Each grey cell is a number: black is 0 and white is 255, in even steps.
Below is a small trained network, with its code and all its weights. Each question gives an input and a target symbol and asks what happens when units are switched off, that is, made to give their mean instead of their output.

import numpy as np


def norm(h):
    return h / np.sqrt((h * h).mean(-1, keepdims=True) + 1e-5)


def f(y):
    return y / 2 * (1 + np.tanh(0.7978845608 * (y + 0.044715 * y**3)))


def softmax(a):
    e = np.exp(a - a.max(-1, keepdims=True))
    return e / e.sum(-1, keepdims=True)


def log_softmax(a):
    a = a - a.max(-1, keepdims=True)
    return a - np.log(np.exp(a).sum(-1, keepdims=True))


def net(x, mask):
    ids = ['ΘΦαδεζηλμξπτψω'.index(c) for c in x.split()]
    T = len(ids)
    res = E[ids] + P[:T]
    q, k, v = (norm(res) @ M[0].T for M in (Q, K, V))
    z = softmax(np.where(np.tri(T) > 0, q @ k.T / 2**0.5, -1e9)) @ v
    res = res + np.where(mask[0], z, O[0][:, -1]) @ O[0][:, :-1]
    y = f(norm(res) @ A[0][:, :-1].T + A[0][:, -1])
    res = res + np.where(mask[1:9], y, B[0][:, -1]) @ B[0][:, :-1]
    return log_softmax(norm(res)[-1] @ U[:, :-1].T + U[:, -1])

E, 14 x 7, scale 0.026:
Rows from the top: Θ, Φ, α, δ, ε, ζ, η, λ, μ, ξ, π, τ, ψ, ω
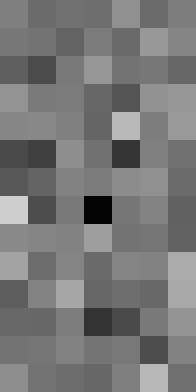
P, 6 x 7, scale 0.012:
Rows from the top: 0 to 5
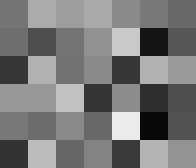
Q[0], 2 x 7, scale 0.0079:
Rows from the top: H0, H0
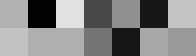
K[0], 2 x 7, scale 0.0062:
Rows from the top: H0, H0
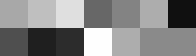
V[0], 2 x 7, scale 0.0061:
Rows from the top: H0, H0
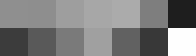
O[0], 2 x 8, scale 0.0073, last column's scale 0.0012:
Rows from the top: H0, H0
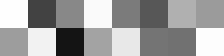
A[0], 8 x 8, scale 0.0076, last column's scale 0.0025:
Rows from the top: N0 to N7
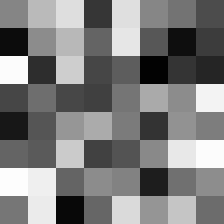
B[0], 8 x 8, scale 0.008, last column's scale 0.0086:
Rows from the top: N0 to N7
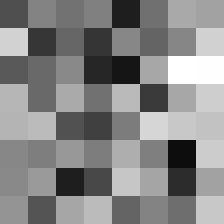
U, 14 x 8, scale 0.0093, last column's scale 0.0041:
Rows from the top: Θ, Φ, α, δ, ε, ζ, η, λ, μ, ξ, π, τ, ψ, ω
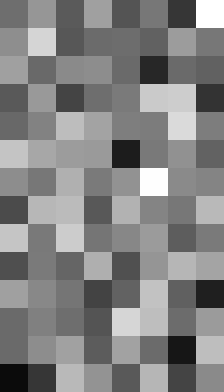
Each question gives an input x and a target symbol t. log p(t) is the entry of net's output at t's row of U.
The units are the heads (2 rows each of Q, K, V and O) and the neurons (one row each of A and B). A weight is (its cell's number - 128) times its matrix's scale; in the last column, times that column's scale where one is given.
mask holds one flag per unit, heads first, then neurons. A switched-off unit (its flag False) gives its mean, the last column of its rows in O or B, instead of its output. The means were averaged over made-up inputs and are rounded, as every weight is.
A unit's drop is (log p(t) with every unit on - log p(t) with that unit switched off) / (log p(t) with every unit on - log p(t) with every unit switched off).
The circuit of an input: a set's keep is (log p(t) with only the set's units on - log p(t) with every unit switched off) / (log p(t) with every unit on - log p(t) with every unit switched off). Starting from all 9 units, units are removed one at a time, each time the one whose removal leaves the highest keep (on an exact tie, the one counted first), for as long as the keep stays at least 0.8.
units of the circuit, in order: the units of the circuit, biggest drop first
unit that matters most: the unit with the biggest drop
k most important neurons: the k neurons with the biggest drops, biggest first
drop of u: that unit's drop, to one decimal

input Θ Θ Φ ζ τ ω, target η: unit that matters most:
N2
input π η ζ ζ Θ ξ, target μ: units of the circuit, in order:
(N2, N5, N7)
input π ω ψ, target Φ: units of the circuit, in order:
(N2, N4, H0)
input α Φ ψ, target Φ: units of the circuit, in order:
(N2, H0)
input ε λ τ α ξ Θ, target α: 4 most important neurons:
(N2, N7, N3, N4)
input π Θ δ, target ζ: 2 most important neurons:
(N2, N4)
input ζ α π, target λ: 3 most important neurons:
(N5, N2, N0)
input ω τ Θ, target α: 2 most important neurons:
(N7, N2)
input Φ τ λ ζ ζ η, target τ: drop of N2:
0.7
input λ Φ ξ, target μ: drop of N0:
0.1
